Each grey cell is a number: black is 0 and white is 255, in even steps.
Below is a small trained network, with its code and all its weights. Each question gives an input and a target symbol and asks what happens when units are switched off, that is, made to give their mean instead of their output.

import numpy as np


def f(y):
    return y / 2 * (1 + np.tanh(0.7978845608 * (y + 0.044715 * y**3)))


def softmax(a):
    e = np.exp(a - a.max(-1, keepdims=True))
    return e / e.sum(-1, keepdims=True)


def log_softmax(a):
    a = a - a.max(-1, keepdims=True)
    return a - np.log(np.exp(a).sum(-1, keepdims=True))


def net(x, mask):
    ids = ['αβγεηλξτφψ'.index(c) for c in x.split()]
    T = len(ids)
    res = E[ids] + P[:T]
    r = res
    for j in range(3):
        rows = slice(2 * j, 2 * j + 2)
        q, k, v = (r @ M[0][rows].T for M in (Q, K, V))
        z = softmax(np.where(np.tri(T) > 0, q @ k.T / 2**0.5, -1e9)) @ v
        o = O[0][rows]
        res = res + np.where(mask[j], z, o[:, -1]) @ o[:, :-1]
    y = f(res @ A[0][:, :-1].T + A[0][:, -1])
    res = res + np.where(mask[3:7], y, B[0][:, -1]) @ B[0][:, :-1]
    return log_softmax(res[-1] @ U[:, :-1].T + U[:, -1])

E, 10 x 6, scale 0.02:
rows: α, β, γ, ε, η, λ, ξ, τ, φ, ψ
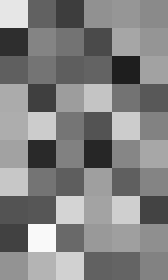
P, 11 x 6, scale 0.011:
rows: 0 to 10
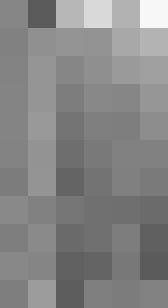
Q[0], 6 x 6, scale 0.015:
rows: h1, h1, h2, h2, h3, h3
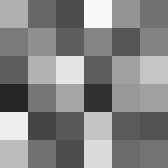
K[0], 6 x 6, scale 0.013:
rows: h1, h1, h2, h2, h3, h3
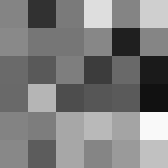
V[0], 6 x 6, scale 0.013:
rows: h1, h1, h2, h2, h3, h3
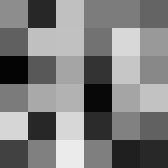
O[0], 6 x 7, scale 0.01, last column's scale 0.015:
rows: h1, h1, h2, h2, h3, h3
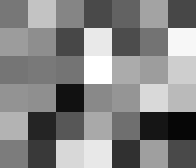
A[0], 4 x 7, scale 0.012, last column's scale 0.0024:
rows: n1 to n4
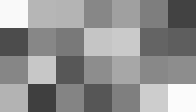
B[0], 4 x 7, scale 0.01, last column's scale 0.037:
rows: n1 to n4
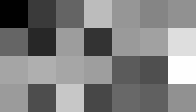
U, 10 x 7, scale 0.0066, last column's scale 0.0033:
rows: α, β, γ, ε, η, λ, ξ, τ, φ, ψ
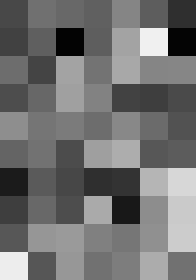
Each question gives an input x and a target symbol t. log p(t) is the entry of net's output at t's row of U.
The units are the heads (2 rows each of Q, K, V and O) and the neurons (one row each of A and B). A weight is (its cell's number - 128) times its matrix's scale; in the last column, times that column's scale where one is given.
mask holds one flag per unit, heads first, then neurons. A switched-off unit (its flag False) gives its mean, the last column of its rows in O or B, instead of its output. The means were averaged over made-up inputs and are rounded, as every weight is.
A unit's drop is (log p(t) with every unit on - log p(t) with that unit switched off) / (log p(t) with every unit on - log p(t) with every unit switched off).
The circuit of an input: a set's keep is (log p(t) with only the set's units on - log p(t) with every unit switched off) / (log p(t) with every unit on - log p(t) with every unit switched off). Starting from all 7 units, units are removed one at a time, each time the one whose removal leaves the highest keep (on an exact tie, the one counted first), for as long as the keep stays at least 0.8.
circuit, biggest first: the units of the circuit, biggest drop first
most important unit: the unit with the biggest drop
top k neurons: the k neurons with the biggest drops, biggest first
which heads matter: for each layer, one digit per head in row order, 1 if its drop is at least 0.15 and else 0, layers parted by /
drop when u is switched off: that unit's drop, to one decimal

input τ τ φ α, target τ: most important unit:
h1
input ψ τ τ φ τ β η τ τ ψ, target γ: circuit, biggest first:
h2, n3, h3
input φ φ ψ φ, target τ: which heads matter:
111
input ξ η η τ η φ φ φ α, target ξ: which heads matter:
110
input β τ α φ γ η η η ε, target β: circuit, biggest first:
h2, n2
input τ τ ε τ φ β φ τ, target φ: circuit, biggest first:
h1, h3
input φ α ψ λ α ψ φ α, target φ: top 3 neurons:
n2, n3, n1
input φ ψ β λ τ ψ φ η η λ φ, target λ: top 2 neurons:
n3, n4
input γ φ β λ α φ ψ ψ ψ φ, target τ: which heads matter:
011
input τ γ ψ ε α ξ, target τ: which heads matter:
101
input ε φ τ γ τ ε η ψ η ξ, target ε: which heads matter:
011
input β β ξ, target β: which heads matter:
010
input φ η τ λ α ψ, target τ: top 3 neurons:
n2, n1, n4
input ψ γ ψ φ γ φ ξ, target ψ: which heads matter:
111
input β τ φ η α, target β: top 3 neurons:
n2, n1, n4
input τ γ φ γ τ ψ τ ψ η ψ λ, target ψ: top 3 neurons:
n4, n1, n2
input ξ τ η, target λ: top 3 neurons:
n3, n1, n4
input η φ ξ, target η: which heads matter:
111
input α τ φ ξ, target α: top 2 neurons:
n2, n1
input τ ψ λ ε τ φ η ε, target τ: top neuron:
n3
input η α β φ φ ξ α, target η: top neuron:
n3
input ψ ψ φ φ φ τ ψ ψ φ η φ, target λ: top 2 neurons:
n4, n3
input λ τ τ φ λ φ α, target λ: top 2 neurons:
n2, n1
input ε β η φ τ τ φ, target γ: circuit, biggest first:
n2, h2
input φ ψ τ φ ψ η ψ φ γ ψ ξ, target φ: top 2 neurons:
n2, n3
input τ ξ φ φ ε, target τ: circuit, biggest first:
h1, h3
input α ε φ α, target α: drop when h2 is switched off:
0.5
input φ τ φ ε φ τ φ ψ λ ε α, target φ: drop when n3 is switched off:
0.4
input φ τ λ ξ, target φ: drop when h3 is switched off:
0.7
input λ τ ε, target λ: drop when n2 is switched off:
0.1
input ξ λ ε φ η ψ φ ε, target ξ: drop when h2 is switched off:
0.8
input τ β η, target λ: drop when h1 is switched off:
0.1
